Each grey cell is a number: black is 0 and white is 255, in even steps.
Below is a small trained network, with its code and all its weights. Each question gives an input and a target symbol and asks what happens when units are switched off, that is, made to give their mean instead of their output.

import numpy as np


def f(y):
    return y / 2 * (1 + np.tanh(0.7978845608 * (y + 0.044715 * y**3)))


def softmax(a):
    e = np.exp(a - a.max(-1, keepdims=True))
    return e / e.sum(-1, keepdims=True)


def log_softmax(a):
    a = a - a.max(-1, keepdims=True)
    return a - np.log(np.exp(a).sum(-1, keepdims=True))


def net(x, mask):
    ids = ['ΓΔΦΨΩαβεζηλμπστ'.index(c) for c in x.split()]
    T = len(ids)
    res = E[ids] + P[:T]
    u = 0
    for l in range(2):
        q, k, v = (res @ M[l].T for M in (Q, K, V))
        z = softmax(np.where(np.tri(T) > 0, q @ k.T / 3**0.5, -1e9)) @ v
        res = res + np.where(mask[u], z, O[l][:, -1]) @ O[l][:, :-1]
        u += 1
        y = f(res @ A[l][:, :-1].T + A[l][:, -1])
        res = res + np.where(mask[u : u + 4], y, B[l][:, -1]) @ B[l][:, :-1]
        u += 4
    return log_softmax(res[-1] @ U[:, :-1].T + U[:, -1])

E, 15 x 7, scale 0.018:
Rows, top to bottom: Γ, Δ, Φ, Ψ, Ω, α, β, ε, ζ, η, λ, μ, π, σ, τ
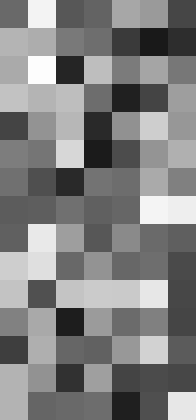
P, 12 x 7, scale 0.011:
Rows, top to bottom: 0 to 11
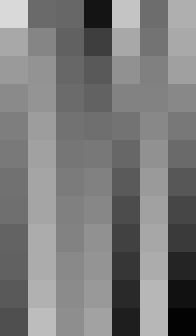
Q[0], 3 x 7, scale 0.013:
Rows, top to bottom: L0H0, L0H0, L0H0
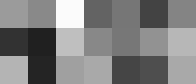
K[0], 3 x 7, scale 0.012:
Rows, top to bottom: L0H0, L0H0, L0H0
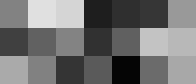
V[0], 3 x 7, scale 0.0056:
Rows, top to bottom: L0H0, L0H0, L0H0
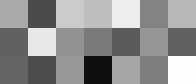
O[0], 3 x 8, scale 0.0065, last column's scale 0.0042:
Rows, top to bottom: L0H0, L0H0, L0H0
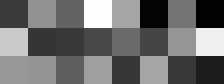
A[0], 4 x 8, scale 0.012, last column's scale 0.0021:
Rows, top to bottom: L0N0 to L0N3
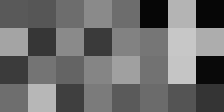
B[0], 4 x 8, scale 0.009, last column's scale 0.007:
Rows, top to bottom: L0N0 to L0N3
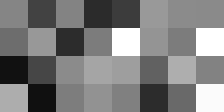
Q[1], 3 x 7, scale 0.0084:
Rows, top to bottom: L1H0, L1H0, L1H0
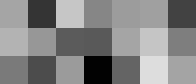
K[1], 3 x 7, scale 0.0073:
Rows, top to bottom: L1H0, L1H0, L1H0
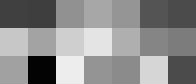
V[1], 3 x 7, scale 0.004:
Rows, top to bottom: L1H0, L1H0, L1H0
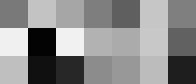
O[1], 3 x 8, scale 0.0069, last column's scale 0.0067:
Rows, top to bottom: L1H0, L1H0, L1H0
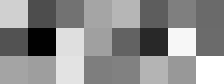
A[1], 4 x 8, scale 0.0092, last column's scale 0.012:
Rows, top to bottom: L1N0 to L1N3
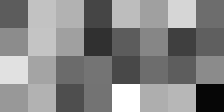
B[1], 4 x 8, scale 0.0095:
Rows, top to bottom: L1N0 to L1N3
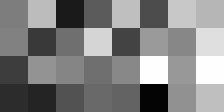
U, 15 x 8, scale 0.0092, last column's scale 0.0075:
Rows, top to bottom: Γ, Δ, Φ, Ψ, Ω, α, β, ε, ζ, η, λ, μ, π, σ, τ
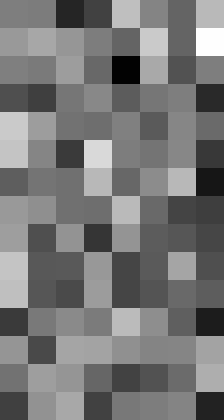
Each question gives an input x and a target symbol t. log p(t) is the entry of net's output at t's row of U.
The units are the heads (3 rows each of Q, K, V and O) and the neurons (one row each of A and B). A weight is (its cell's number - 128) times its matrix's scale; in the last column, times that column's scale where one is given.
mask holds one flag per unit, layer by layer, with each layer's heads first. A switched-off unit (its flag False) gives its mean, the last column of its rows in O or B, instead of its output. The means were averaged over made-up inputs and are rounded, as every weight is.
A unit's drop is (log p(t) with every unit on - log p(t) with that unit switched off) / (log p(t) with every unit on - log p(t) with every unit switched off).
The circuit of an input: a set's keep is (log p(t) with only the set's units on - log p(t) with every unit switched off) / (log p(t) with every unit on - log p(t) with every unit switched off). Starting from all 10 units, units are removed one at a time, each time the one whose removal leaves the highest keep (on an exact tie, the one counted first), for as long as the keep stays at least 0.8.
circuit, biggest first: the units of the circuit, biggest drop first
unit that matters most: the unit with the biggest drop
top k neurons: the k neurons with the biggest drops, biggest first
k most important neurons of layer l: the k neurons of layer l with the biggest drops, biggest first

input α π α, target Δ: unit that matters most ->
L0H0
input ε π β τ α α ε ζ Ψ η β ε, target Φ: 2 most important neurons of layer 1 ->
[L1N0, L1N2]
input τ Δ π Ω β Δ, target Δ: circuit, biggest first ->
[L1N2, L1N3]
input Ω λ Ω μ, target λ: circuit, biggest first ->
[L0H0, L0N3]
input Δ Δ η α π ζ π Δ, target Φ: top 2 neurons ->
[L1N1, L1N0]
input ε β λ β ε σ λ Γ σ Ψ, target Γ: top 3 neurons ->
[L0N1, L0N3, L1N0]
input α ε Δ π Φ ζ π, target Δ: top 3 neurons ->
[L0N1, L1N3, L0N2]
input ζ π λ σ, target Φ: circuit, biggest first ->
[L0N1, L1N2, L1N0]
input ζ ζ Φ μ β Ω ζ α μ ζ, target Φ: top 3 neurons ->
[L0N1, L1N1, L1N0]
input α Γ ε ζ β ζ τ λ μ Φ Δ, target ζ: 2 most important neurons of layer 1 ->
[L1N2, L1N1]
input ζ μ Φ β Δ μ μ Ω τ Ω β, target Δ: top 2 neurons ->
[L1N3, L0N3]
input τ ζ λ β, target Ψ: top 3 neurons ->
[L0N2, L0N0, L0N1]
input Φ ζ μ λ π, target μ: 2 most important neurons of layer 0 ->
[L0N2, L0N1]
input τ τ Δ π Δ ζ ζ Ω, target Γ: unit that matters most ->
L1N0
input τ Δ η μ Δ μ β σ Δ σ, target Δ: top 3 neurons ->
[L1N3, L1N2, L1N0]
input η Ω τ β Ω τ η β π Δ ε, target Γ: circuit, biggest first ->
[L0N3, L1N0]
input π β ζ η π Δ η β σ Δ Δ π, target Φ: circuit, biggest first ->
[L0N1, L1N1]
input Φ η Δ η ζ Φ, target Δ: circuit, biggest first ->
[L0N1, L1N2]
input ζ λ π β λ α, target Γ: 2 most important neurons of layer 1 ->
[L1N0, L1N1]
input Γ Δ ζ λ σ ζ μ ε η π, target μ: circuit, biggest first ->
[L0H0]
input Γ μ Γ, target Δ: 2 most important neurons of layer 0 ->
[L0N1, L0N3]
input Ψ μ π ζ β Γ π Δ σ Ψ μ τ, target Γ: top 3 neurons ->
[L0N1, L0N3, L1N1]
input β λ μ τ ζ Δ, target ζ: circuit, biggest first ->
[L0H0, L1H0, L1N1]
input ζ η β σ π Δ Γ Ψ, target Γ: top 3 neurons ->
[L0N1, L1N0, L0N3]
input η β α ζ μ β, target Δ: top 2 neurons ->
[L1N3, L0N1]
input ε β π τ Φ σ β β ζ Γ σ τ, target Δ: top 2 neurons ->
[L1N3, L1N2]
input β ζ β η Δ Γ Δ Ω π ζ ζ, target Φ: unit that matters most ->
L1N1
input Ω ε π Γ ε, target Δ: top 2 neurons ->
[L0N1, L1N3]
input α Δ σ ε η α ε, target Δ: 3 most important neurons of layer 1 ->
[L1N3, L1N1, L1N0]
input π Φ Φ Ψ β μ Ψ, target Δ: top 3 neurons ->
[L1N2, L1N3, L0N1]
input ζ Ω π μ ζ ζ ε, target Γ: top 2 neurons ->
[L0N3, L1N0]
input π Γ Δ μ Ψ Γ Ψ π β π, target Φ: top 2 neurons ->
[L0N1, L1N1]
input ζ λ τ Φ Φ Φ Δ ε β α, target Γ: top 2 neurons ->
[L0N1, L1N0]
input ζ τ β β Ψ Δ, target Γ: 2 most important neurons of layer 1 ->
[L1N2, L1N3]
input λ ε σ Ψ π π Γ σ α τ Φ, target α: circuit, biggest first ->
[L0H0]
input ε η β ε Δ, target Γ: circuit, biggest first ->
[L0H0, L0N1]
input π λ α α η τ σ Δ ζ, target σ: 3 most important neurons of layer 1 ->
[L1N2, L1N1, L1N0]
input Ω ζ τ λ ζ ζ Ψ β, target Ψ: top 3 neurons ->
[L0N2, L0N1, L0N0]
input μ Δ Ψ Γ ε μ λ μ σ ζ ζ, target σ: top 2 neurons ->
[L1N2, L0N1]
